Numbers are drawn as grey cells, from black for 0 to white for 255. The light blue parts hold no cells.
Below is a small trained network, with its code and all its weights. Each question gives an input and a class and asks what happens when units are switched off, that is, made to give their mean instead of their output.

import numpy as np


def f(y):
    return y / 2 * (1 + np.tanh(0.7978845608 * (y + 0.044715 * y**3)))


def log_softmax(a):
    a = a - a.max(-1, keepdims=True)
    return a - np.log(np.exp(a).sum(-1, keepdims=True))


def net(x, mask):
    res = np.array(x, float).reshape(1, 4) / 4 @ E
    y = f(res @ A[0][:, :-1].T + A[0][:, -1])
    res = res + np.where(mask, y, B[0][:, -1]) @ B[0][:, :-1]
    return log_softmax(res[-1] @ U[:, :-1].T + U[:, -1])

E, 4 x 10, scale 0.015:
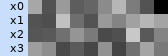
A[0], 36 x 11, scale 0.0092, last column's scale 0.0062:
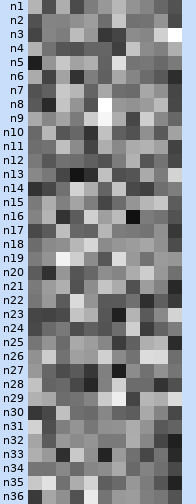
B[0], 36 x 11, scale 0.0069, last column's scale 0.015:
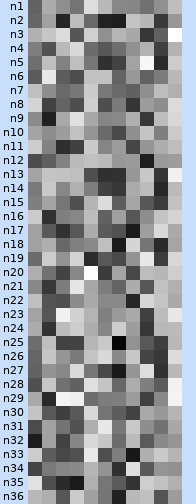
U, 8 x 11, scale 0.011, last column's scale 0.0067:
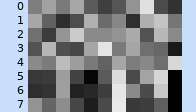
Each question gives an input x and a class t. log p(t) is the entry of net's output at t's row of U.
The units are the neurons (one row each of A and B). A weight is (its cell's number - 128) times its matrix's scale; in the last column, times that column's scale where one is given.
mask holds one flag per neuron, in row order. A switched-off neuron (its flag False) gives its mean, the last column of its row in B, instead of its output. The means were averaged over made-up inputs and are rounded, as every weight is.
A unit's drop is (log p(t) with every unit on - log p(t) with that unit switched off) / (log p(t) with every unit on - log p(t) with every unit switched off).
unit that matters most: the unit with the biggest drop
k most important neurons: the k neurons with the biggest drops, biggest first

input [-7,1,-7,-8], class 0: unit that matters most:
n19
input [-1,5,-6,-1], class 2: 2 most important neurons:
n29, n9
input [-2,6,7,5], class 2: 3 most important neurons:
n23, n24, n4
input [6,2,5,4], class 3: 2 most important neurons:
n29, n28
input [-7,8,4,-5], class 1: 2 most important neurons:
n8, n20
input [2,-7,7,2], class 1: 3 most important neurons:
n33, n22, n35
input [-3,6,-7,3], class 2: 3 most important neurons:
n29, n9, n26
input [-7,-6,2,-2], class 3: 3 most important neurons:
n3, n15, n25
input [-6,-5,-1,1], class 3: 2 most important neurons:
n26, n25
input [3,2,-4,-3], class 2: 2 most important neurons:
n13, n9
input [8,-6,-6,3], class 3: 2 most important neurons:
n28, n6
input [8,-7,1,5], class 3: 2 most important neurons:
n28, n31
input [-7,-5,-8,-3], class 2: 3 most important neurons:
n29, n9, n16
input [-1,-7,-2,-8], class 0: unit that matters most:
n14
